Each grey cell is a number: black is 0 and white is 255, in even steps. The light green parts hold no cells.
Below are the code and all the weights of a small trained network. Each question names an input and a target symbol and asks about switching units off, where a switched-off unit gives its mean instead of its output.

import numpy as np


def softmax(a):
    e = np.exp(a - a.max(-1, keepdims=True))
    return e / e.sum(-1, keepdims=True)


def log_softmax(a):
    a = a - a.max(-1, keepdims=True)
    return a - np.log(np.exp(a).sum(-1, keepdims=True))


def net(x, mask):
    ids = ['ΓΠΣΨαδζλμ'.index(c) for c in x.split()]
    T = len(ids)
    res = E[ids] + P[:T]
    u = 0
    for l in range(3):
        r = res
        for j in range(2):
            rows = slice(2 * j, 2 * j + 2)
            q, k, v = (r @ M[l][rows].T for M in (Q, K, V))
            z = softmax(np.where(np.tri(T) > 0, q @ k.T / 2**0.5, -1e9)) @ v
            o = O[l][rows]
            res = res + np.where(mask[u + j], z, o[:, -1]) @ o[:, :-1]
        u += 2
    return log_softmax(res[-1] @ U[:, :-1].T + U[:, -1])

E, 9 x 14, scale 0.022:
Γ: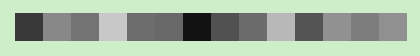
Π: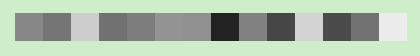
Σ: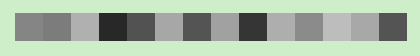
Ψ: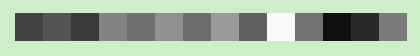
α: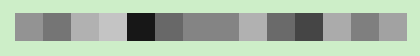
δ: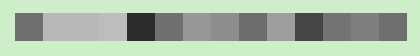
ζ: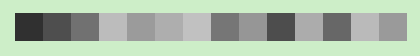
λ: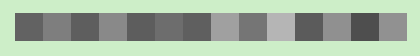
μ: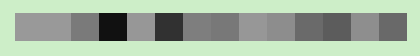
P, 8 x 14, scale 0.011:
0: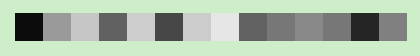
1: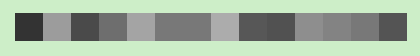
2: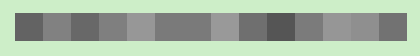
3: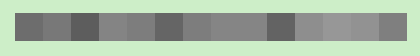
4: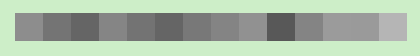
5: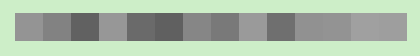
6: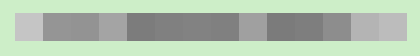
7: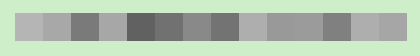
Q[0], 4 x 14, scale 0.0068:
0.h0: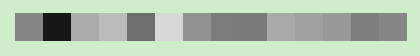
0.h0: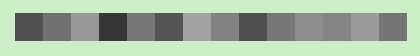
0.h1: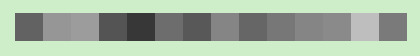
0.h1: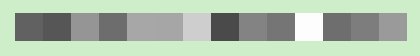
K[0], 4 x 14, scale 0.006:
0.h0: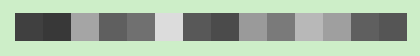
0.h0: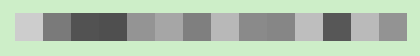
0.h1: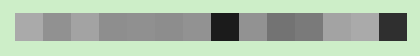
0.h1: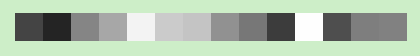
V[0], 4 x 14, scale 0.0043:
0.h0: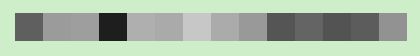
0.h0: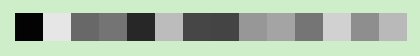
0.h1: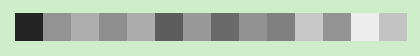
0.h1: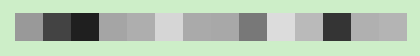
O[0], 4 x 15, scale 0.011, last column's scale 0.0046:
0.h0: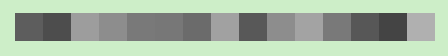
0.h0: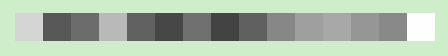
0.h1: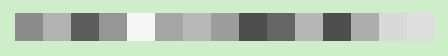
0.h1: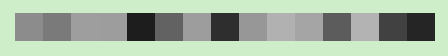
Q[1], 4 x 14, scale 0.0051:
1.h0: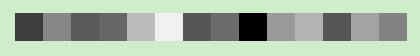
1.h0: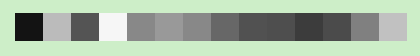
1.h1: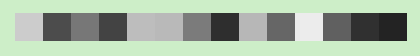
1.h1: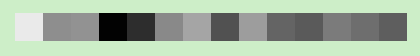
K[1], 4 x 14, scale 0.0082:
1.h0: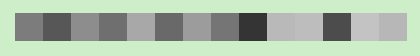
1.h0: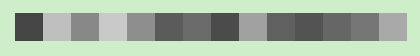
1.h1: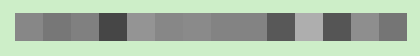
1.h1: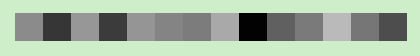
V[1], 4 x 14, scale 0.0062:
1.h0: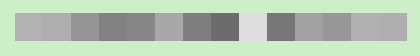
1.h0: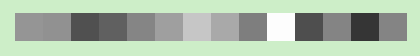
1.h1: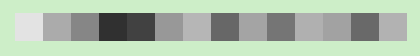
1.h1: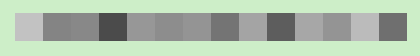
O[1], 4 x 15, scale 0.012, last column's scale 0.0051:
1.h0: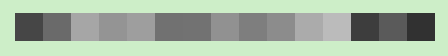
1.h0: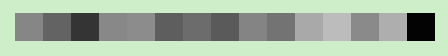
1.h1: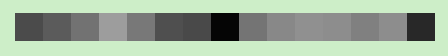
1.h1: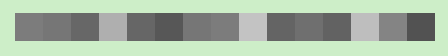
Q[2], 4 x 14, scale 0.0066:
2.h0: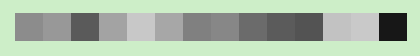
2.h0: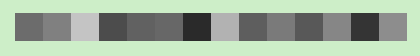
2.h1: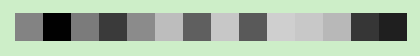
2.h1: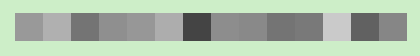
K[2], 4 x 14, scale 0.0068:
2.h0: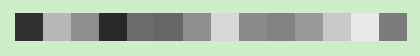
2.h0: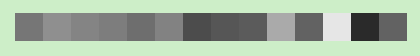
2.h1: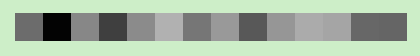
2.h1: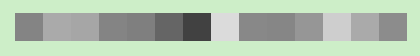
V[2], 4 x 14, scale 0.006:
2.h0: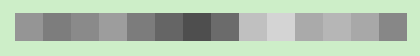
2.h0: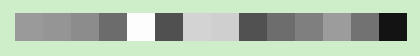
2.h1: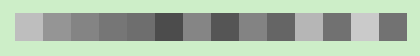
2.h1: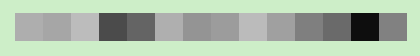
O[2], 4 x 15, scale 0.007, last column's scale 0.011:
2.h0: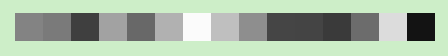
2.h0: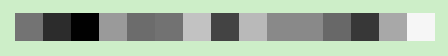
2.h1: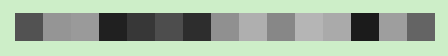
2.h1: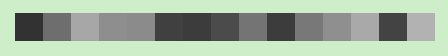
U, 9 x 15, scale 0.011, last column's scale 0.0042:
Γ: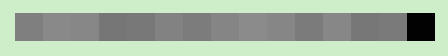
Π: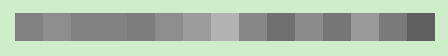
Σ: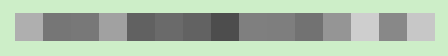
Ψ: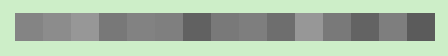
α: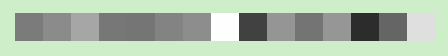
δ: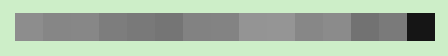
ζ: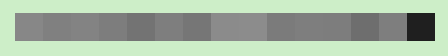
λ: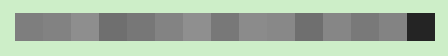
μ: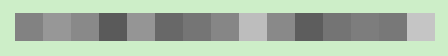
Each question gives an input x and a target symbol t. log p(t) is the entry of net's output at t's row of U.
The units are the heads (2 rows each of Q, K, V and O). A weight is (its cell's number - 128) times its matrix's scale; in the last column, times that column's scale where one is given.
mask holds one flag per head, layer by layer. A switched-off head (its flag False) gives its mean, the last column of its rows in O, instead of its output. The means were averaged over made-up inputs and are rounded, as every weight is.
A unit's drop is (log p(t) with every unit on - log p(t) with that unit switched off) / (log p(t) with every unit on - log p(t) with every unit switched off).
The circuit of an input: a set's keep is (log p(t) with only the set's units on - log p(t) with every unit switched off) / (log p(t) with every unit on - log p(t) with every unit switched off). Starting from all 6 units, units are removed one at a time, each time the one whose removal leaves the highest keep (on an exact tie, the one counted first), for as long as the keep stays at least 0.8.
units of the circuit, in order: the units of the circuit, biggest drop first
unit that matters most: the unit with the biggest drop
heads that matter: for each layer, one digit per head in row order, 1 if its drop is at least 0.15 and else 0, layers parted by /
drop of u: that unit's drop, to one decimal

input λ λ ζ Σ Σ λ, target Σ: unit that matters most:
0.h0
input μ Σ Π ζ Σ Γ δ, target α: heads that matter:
00 / 11 / 00
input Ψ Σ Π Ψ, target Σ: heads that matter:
01 / 01 / 00
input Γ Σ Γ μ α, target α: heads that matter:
00 / 10 / 00
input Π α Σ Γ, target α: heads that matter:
00 / 01 / 00
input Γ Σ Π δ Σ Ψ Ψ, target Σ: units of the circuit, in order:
(0.h1, 1.h0)
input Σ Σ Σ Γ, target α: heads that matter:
00 / 11 / 00
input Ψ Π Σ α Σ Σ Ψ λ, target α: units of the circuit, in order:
(0.h1, 1.h1)
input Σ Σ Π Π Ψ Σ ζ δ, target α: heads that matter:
01 / 01 / 10
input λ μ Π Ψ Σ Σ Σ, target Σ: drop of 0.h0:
0.2
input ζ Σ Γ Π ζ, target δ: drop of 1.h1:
0.4
